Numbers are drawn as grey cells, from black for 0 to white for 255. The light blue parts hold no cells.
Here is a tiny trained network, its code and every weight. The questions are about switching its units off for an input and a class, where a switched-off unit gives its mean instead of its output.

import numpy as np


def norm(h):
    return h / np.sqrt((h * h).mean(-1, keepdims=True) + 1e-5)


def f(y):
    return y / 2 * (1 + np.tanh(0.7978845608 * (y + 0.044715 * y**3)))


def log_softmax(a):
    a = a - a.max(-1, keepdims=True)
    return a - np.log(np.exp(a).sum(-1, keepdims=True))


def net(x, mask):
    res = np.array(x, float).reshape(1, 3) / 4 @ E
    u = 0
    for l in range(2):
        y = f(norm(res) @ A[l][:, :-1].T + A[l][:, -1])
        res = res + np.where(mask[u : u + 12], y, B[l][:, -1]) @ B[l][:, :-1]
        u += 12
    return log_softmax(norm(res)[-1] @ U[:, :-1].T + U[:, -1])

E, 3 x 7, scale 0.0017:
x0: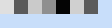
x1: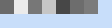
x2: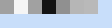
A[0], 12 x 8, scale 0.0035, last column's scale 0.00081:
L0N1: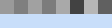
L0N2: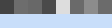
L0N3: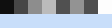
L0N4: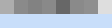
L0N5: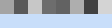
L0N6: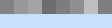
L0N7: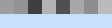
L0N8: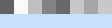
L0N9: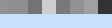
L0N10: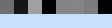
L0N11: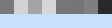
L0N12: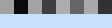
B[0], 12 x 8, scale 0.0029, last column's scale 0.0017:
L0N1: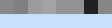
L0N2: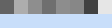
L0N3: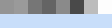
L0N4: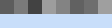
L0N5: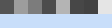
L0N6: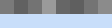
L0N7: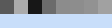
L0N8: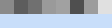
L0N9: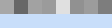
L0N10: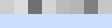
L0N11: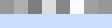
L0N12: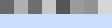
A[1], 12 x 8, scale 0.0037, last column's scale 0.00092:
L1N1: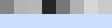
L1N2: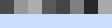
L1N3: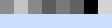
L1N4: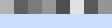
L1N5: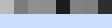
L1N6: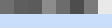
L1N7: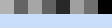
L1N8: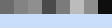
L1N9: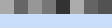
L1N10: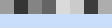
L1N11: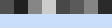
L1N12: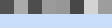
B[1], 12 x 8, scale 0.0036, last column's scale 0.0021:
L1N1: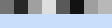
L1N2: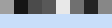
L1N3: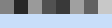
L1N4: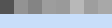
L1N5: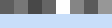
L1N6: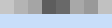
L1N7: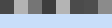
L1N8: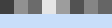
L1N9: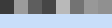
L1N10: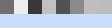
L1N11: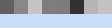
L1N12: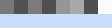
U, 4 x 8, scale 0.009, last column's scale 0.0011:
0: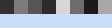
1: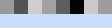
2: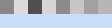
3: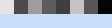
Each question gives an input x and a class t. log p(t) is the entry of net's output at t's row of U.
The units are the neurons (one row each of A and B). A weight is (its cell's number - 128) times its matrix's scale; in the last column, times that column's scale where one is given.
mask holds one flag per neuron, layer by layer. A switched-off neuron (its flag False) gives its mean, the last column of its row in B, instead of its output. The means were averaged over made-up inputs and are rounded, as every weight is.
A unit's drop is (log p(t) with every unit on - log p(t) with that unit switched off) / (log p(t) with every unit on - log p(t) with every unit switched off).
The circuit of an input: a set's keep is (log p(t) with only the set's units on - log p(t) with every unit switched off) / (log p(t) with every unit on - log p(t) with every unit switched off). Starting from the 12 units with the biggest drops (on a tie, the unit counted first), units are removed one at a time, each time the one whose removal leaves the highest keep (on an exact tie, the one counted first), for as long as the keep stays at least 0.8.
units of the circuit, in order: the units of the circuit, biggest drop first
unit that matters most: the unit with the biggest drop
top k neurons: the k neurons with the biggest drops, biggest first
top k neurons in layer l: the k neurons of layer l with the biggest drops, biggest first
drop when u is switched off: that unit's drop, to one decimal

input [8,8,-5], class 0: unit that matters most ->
L1N5
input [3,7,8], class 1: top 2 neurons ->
(L1N1, L0N10)
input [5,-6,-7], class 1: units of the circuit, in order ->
(L1N11, L1N12)
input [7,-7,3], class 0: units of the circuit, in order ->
(L1N7, L1N9)
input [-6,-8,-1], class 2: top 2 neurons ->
(L1N10, L0N10)
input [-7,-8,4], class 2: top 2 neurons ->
(L1N10, L0N10)
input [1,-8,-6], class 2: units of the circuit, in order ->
(L0N10, L1N10)
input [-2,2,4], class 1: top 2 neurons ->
(L1N1, L0N5)
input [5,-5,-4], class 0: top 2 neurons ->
(L0N8, L1N7)
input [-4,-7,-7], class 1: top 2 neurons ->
(L1N11, L0N11)
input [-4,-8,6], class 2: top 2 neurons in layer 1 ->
(L1N10, L1N11)
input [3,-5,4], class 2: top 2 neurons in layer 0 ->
(L0N10, L0N3)
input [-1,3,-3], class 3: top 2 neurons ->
(L1N12, L1N10)
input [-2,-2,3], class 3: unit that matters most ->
L0N2
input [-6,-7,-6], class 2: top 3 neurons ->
(L1N10, L0N5, L0N10)
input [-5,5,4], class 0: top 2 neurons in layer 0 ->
(L0N10, L0N12)
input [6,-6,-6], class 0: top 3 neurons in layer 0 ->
(L0N8, L0N11, L0N5)
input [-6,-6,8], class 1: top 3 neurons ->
(L1N1, L0N5, L1N5)
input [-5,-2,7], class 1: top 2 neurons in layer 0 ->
(L0N5, L0N7)
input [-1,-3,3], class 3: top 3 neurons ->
(L1N3, L0N11, L0N2)
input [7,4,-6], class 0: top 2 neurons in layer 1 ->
(L1N5, L1N1)
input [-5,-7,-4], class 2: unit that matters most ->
L1N10
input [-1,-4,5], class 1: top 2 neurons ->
(L1N1, L0N11)
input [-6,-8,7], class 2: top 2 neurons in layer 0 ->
(L0N10, L0N5)
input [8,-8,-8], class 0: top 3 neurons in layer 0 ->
(L0N8, L0N5, L0N11)
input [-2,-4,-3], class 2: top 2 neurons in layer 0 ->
(L0N10, L0N5)
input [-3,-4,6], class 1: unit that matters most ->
L1N1
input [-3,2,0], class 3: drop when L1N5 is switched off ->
0.2
